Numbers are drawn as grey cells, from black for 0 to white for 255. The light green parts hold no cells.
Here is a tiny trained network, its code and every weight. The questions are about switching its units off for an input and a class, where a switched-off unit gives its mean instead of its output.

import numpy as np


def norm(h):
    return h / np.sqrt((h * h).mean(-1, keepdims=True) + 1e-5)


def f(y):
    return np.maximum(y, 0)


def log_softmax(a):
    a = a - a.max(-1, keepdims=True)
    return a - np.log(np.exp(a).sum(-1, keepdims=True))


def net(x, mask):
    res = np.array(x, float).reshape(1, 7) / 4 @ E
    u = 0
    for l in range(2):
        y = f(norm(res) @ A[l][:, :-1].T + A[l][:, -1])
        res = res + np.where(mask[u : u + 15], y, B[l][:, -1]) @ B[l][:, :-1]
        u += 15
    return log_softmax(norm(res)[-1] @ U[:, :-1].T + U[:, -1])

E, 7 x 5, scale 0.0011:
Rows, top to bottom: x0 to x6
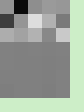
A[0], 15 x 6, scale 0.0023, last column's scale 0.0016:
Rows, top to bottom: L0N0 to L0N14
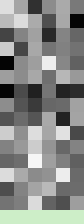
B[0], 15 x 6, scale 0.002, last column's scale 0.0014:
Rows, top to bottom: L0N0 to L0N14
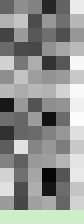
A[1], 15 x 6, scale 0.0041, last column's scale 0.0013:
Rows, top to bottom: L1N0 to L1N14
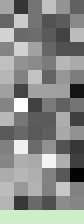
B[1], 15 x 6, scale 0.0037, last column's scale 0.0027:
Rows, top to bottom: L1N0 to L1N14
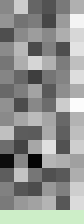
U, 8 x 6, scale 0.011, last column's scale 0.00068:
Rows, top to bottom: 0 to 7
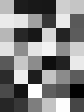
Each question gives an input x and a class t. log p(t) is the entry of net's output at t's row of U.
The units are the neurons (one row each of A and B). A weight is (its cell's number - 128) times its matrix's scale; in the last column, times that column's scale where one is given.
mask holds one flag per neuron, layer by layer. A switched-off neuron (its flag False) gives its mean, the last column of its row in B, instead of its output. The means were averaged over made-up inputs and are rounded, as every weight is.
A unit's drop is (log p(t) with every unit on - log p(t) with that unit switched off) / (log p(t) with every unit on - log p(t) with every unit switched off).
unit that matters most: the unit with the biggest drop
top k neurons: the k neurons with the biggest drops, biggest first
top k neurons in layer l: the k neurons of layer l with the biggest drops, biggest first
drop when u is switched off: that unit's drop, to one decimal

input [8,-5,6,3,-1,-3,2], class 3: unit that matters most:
L1N14
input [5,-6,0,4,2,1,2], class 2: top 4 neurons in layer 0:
[L0N7; L0N6; L0N4; L0N3]
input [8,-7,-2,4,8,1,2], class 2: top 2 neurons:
[L1N14; L1N7]
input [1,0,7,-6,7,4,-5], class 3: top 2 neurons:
[L0N12; L1N4]
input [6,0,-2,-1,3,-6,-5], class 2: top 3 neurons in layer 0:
[L0N4; L0N12; L0N3]
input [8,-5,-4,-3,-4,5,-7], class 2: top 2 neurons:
[L1N14; L1N7]
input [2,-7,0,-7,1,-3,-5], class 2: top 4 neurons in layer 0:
[L0N7; L0N6; L0N4; L0N0]
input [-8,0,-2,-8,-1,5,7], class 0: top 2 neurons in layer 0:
[L0N4; L0N12]
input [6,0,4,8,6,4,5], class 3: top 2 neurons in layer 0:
[L0N12; L0N6]
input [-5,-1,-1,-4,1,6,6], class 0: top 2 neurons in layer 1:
[L1N7; L1N1]
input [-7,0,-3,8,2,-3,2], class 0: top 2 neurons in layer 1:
[L1N7; L1N1]
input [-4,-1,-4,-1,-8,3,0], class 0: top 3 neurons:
[L1N7; L1N1; L0N8]
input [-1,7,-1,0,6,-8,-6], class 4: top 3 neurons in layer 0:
[L0N4; L0N13; L0N10]
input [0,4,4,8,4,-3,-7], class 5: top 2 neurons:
[L0N10; L1N7]
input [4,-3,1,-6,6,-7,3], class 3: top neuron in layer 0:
[L0N9]
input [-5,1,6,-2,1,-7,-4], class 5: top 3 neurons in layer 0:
[L0N8; L0N4; L0N13]
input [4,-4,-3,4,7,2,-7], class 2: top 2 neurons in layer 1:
[L1N9; L1N4]
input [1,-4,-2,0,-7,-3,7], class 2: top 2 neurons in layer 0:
[L0N7; L0N10]
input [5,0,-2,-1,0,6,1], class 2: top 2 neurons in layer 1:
[L1N9; L1N7]
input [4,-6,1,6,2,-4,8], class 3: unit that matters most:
L1N8
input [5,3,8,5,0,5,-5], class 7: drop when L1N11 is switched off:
0.2
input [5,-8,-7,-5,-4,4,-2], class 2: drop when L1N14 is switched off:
0.3
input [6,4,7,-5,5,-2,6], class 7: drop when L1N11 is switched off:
0.2
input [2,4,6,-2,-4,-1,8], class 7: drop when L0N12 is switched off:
0.1
